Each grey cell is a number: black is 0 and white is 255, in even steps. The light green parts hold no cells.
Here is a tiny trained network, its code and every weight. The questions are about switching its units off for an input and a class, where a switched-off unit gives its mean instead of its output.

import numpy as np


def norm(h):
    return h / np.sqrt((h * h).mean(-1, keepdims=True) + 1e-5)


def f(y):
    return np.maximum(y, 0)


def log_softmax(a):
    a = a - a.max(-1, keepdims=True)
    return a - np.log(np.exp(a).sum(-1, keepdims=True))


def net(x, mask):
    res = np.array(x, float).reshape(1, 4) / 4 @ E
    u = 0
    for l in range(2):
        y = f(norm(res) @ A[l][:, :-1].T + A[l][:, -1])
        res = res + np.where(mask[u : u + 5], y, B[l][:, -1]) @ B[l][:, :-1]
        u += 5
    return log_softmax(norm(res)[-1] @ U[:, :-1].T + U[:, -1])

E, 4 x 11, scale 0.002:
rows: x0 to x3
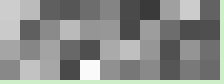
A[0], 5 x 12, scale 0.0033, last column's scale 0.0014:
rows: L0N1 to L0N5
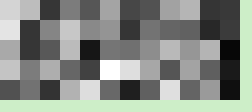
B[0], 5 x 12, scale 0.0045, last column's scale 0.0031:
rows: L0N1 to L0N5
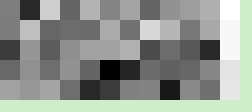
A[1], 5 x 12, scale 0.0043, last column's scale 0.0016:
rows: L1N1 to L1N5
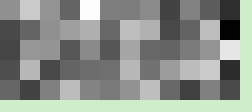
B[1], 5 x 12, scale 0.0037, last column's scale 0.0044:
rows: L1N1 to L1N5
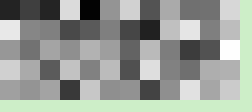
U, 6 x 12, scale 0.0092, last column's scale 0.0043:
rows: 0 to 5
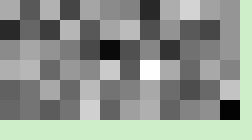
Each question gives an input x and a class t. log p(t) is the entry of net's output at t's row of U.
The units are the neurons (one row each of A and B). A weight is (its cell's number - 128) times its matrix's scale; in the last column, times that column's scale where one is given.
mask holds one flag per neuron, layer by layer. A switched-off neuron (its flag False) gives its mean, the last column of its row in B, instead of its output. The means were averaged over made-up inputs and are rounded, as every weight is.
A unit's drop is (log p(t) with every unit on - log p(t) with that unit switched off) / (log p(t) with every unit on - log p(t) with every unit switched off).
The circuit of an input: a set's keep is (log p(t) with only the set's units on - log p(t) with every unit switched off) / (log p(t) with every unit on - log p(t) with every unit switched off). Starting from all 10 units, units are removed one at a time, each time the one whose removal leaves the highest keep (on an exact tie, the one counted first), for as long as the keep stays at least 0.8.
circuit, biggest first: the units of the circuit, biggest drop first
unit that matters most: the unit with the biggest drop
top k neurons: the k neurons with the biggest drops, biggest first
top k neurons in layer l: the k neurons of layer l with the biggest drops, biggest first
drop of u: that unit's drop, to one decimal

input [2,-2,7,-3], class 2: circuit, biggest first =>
(L0N4)
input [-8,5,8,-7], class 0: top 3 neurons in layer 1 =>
(L1N5 L1N2 L1N1)
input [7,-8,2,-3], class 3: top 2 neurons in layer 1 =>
(L1N4 L1N5)
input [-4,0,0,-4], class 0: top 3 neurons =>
(L1N5 L1N1 L1N2)
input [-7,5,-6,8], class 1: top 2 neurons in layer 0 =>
(L0N1 L0N4)
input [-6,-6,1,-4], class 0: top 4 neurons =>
(L1N2 L0N2 L1N5 L1N1)
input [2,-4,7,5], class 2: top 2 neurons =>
(L0N4 L0N3)
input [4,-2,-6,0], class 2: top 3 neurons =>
(L0N5 L1N5 L1N2)
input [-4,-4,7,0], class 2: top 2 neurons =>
(L0N4 L0N1)
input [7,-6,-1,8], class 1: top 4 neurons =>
(L1N1 L1N5 L1N2 L0N2)
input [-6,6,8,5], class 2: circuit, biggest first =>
(L0N4 L1N2)
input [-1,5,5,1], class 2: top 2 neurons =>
(L0N4 L1N3)
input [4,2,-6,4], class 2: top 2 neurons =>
(L0N5 L0N3)
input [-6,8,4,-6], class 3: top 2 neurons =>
(L0N2 L0N1)
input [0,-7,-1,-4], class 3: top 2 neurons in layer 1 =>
(L1N4 L1N1)
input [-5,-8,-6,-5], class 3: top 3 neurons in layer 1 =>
(L1N4 L1N1 L1N3)
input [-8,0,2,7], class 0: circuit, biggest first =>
(L1N2)
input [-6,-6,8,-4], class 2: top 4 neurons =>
(L0N4 L0N1 L0N2 L1N1)
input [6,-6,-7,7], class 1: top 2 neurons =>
(L1N1 L0N4)
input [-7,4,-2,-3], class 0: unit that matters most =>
L1N5
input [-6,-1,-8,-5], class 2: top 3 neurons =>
(L0N5 L0N1 L1N1)
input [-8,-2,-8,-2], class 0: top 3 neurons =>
(L1N2 L1N5 L0N4)
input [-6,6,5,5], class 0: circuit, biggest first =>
(L1N5 L1N2)
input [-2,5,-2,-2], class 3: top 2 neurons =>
(L0N2 L1N1)
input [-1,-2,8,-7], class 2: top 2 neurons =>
(L0N4 L1N1)
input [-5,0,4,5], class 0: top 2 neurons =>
(L1N2 L0N3)
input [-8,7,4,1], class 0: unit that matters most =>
L1N5
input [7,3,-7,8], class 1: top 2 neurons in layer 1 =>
(L1N1 L1N5)
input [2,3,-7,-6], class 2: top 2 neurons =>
(L0N5 L1N1)
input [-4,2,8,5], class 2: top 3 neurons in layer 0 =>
(L0N4 L0N3 L0N1)
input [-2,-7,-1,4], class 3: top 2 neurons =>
(L1N4 L0N3)
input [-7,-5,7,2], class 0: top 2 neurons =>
(L1N2 L0N5)
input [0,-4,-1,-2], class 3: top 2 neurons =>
(L1N4 L1N1)
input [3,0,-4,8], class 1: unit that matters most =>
L1N1
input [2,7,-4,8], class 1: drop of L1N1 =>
1.5
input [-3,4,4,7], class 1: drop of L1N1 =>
1.4
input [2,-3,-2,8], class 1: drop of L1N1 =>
0.9
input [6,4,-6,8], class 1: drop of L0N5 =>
0.0
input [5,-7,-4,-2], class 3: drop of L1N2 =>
0.1
